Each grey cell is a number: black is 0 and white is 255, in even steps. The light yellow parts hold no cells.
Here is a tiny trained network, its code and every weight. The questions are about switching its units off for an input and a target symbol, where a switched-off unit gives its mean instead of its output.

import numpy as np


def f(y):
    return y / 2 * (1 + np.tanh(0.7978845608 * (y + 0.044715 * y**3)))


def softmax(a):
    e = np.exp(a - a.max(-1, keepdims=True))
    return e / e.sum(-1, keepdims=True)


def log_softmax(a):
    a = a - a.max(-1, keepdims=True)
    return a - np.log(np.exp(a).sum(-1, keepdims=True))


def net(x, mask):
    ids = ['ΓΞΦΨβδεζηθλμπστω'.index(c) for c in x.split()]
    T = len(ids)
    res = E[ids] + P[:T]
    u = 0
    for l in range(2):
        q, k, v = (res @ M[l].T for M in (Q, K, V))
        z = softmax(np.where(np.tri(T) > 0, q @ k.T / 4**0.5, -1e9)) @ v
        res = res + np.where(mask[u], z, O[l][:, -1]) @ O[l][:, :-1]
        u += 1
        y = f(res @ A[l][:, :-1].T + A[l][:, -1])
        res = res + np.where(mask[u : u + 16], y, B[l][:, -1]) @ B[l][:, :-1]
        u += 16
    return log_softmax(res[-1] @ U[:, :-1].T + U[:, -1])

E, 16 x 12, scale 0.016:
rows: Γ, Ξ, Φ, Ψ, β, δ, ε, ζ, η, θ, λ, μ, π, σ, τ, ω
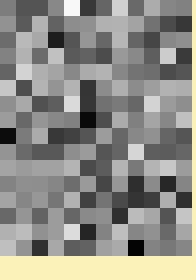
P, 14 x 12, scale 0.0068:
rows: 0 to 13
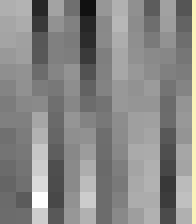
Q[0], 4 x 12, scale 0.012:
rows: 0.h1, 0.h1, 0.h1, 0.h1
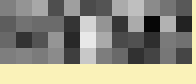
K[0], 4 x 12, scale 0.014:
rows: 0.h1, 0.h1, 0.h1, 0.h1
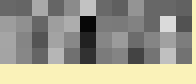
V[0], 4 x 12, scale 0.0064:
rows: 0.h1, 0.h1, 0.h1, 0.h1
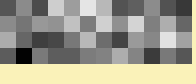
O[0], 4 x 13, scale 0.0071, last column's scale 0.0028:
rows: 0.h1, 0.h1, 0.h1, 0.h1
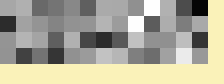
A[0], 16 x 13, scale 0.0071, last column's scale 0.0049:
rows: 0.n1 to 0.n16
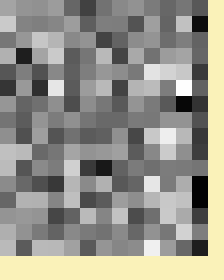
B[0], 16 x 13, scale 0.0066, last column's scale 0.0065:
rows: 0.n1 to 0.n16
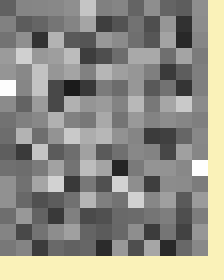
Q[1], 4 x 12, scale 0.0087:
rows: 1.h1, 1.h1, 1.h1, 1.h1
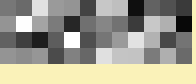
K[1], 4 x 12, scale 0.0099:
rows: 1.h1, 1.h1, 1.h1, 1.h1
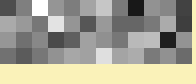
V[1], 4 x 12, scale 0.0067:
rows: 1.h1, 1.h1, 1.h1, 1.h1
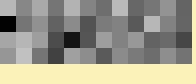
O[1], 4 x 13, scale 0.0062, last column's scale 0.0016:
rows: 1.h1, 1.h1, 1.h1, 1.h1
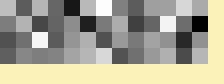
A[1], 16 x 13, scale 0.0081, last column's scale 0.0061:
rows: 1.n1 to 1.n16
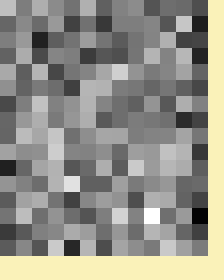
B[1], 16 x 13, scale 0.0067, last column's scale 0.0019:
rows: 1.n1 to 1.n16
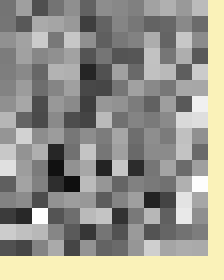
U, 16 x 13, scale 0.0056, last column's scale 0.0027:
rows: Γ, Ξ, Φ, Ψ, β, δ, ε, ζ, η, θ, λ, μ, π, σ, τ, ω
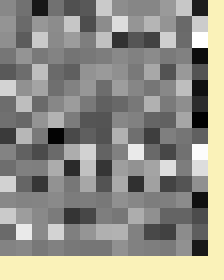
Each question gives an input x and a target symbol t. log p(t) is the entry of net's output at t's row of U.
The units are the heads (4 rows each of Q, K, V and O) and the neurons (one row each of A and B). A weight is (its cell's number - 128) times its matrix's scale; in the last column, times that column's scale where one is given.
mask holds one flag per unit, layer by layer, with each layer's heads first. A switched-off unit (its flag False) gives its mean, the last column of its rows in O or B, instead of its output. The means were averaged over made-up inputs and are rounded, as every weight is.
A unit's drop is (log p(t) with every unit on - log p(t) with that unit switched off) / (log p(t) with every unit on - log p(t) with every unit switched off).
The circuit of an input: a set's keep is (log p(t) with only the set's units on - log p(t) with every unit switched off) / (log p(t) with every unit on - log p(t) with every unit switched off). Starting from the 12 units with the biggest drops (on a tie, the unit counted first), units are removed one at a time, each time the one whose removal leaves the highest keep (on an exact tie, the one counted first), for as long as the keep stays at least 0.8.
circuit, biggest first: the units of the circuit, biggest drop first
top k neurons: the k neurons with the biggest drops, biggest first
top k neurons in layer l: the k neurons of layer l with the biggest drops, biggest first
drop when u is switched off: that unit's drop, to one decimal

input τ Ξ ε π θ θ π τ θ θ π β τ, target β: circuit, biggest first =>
[0.h1; 1.n14; 0.n16]
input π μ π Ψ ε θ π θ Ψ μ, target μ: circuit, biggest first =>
[0.h1]
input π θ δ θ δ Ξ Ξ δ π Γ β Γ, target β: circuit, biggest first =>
[0.h1; 1.n14; 0.n16; 1.n12]
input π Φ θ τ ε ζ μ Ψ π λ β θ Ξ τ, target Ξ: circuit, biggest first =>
[0.h1; 1.n5; 0.n11]
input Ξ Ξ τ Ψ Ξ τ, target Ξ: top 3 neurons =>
[1.n5; 0.n11; 0.n10]
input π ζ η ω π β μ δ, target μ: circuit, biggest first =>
[0.h1; 0.n16]
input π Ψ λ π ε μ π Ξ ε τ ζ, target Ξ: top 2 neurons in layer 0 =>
[0.n11; 0.n5]
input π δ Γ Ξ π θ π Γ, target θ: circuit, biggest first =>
[0.h1; 0.n13; 1.h1; 0.n9]
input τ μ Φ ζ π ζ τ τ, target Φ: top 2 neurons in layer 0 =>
[0.n11; 0.n14]
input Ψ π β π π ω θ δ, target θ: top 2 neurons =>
[0.n13; 0.n9]
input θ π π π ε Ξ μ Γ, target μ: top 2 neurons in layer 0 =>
[0.n16; 0.n2]
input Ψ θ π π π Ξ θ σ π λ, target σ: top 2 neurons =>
[0.n6; 1.n15]
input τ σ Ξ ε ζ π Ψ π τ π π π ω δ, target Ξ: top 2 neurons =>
[1.n5; 0.n11]
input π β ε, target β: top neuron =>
[1.n14]
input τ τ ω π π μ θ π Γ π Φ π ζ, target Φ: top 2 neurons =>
[0.n11; 0.n14]
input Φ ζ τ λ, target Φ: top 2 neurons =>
[0.n11; 0.n14]
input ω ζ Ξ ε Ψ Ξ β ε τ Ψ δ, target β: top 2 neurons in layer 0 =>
[0.n16; 0.n4]
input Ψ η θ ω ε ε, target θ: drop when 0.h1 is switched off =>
0.4
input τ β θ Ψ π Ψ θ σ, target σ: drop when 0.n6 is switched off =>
0.8
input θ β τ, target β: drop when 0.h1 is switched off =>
0.9
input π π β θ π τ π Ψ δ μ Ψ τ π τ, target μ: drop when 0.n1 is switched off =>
0.0
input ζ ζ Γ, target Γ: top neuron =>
[1.n12]
